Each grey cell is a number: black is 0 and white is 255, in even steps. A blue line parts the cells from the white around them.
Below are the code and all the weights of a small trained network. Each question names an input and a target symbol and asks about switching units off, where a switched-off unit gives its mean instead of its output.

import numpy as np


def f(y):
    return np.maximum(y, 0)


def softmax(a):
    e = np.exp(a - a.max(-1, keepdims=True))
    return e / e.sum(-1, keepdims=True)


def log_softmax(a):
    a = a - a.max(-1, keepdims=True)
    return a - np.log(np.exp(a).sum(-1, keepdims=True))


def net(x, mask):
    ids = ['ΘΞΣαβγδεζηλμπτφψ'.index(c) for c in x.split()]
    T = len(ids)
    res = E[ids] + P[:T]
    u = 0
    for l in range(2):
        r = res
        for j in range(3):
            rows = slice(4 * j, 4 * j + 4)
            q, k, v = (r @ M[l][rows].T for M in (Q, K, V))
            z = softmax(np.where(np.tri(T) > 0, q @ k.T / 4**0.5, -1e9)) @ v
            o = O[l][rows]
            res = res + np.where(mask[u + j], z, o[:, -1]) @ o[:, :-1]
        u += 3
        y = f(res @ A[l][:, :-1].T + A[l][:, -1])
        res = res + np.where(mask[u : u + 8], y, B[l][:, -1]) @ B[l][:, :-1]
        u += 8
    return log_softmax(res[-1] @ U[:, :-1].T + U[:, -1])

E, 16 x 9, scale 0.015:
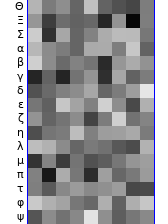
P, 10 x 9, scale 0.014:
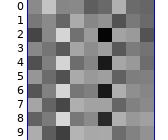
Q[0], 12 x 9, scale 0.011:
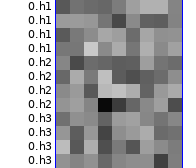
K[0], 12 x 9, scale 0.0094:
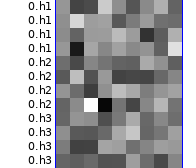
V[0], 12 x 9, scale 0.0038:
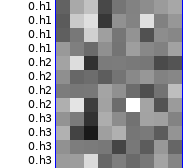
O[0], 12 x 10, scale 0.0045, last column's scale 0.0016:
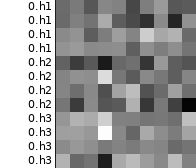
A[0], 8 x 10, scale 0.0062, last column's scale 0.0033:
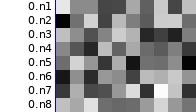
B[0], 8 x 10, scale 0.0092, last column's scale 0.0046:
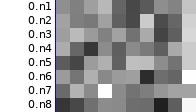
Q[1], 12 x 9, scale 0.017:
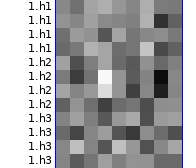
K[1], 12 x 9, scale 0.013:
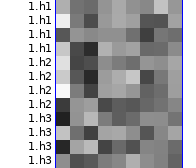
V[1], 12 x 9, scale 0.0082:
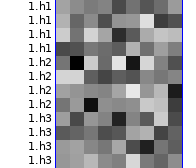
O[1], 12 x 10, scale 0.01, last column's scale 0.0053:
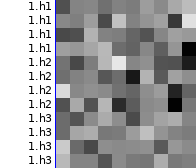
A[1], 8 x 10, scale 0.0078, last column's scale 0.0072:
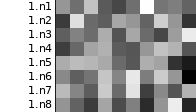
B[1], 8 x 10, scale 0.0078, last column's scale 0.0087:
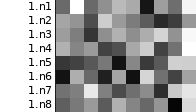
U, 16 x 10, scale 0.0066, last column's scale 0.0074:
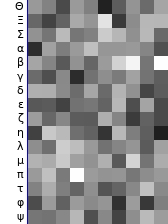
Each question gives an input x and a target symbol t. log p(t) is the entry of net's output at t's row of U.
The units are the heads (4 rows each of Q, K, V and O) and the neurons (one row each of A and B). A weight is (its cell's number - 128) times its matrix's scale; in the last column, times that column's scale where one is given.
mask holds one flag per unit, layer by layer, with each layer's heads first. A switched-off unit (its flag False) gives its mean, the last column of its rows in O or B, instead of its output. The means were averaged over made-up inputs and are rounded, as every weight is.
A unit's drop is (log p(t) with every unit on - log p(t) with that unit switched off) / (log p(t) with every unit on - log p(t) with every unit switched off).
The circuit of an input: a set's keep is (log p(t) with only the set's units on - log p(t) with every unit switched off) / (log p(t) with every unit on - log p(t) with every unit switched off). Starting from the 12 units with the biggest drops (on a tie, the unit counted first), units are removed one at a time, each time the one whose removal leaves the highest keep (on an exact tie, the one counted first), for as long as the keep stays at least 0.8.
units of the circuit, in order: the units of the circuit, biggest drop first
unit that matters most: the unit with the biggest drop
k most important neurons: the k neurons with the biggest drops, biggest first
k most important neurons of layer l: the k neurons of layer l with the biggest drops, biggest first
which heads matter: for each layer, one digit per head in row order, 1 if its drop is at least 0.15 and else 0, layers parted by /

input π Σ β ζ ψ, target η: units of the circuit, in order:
[0.n4, 1.h3, 0.n2]
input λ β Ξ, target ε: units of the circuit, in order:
[1.h3, 1.h2, 0.n5]
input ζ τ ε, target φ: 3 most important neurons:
[1.n1, 1.n5, 0.n6]
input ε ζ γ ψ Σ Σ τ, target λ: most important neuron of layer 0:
[0.n1]
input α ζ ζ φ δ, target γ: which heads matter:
000 / 111
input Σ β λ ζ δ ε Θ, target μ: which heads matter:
000 / 011
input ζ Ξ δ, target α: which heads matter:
000 / 111
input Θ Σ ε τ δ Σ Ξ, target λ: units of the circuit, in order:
[1.h2, 1.h1]
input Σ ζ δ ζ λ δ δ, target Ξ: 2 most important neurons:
[0.n6, 0.n7]
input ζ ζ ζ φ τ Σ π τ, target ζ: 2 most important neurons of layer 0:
[0.n4, 0.n3]
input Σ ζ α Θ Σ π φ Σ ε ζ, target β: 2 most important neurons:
[0.n4, 0.n6]
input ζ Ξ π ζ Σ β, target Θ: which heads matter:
000 / 011
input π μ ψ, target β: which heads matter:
000 / 110
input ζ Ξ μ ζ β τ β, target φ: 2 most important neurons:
[1.n1, 1.n5]
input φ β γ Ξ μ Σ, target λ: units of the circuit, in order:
[1.h2, 1.h1, 1.n7]
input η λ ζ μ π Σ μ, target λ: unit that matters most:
1.h2
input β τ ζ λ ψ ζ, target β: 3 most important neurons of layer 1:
[1.n7, 1.n3, 1.n5]
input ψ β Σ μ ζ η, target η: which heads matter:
000 / 010
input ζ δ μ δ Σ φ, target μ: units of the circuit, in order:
[1.h2, 1.n8, 0.n7]
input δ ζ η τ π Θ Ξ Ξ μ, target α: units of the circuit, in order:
[0.n4, 1.h2, 1.h1]
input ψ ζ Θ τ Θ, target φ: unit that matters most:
1.n1
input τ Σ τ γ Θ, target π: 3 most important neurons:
[0.n4, 0.n6, 0.n5]
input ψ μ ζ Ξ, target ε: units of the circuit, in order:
[1.h2, 1.n1, 0.n6]
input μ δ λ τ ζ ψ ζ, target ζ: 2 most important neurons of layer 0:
[0.n3, 0.n7]
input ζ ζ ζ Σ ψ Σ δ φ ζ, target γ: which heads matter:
000 / 111
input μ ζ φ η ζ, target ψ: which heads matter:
000 / 110
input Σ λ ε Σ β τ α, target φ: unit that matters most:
0.n4
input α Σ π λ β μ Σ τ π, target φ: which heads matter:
000 / 110
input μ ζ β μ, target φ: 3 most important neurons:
[1.n8, 1.n2, 0.n7]
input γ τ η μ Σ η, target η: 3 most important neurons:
[1.n6, 1.n7, 0.n7]
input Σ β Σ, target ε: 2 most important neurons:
[0.n8, 0.n1]
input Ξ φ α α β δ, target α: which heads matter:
000 / 010
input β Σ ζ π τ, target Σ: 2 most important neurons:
[0.n4, 1.n4]
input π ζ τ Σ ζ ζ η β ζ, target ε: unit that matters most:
1.h3
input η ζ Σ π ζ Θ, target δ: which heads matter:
000 / 110
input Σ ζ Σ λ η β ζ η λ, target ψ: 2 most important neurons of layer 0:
[0.n4, 0.n1]
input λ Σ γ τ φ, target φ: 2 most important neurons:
[0.n4, 1.n1]
